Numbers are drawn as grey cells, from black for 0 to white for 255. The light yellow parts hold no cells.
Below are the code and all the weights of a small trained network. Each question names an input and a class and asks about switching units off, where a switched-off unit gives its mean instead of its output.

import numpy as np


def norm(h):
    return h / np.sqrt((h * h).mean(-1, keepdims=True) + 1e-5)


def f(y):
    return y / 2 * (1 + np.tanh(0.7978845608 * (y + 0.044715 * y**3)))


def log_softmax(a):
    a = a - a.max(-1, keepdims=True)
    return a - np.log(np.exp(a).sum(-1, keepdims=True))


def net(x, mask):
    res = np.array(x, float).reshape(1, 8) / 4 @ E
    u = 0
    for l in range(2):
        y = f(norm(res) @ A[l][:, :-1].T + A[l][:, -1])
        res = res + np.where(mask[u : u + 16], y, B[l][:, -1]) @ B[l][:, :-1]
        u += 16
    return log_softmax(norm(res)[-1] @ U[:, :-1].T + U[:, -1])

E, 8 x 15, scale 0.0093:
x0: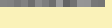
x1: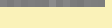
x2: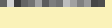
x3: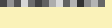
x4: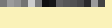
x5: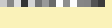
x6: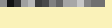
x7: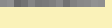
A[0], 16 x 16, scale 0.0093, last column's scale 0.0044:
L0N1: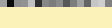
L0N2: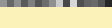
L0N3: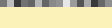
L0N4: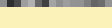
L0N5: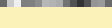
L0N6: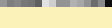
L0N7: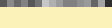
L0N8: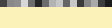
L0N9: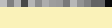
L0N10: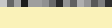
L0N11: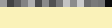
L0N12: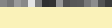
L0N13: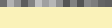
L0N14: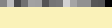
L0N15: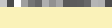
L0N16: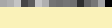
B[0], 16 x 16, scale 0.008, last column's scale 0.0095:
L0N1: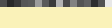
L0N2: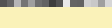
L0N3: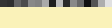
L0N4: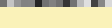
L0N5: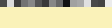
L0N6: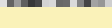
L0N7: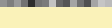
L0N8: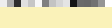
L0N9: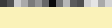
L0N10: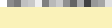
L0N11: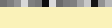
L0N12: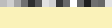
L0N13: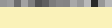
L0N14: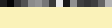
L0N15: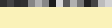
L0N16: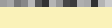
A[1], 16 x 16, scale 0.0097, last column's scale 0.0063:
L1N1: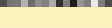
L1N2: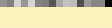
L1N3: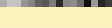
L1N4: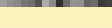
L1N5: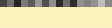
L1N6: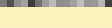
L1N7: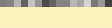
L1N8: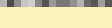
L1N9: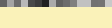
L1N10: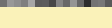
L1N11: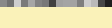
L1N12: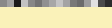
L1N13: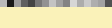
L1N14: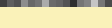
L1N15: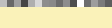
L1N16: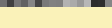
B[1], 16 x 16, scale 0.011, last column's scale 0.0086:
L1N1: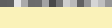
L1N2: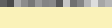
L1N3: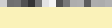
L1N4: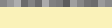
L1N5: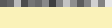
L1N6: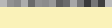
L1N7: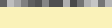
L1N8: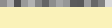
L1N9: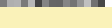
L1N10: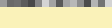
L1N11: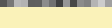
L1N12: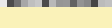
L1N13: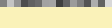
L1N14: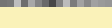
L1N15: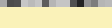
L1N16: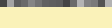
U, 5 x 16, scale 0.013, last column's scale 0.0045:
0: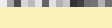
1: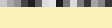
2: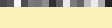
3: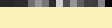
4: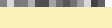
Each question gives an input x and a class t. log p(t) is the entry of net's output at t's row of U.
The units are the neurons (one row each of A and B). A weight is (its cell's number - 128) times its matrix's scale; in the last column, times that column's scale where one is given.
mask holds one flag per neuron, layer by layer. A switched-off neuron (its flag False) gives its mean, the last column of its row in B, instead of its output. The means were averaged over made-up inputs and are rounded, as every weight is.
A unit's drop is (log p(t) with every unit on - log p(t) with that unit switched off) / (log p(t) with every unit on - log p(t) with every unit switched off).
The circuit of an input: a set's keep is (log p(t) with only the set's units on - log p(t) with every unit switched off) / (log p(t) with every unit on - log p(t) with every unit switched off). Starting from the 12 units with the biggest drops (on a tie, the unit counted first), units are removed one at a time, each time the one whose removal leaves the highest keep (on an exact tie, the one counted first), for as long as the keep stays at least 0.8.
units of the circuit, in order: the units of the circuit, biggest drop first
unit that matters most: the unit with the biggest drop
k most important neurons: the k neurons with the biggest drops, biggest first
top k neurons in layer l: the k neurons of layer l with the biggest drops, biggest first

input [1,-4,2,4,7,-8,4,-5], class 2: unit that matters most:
L1N1
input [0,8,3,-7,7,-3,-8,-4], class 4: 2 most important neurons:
[L0N16, L0N5]
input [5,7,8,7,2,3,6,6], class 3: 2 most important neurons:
[L0N14, L0N3]
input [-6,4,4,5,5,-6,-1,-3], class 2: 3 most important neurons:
[L0N10, L1N5, L1N1]
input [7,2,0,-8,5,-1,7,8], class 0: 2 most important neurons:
[L0N10, L1N15]
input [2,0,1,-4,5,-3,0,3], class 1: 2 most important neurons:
[L0N12, L1N3]
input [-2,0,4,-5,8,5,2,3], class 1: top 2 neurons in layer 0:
[L0N12, L0N8]
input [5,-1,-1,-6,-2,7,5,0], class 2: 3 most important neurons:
[L0N9, L0N8, L1N7]
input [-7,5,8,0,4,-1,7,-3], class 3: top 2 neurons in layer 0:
[L0N14, L0N3]
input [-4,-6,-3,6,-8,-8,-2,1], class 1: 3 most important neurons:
[L0N7, L1N6, L0N9]
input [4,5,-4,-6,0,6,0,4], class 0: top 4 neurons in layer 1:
[L1N15, L1N5, L1N8, L1N9]
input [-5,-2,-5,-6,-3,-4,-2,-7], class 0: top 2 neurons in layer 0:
[L0N10, L0N3]
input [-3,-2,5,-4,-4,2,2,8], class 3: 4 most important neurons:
[L0N14, L0N3, L0N8, L0N12]
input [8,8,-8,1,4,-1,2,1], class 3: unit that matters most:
L0N1
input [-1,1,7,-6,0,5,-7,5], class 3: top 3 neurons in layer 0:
[L0N3, L0N14, L0N8]
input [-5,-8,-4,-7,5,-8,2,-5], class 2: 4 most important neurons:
[L1N5, L0N8, L1N1, L0N16]
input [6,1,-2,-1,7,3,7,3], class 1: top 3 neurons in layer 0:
[L0N12, L0N5, L0N16]
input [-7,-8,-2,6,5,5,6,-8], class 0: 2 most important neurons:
[L0N8, L0N5]
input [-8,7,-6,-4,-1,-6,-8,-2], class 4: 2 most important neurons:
[L0N5, L0N16]
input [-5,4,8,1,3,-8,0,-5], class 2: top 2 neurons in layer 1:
[L1N5, L1N14]
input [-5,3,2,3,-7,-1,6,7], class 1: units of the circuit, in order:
[L0N6]
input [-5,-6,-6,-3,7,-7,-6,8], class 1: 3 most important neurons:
[L0N12, L0N9, L0N2]
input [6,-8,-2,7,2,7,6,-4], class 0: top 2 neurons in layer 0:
[L0N8, L0N5]
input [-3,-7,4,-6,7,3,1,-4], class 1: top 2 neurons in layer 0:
[L0N12, L0N8]
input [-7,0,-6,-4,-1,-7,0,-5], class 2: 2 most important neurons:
[L1N5, L0N3]
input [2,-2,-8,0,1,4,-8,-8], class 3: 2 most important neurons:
[L0N15, L0N4]
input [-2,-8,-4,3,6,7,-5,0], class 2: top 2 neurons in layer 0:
[L0N2, L0N9]
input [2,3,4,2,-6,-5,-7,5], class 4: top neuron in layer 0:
[L0N5]
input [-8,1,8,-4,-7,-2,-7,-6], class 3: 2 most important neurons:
[L0N3, L0N12]
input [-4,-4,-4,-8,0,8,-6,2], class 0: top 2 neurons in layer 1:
[L1N15, L1N5]
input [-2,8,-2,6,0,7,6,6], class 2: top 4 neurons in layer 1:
[L1N2, L1N11, L1N7, L1N15]
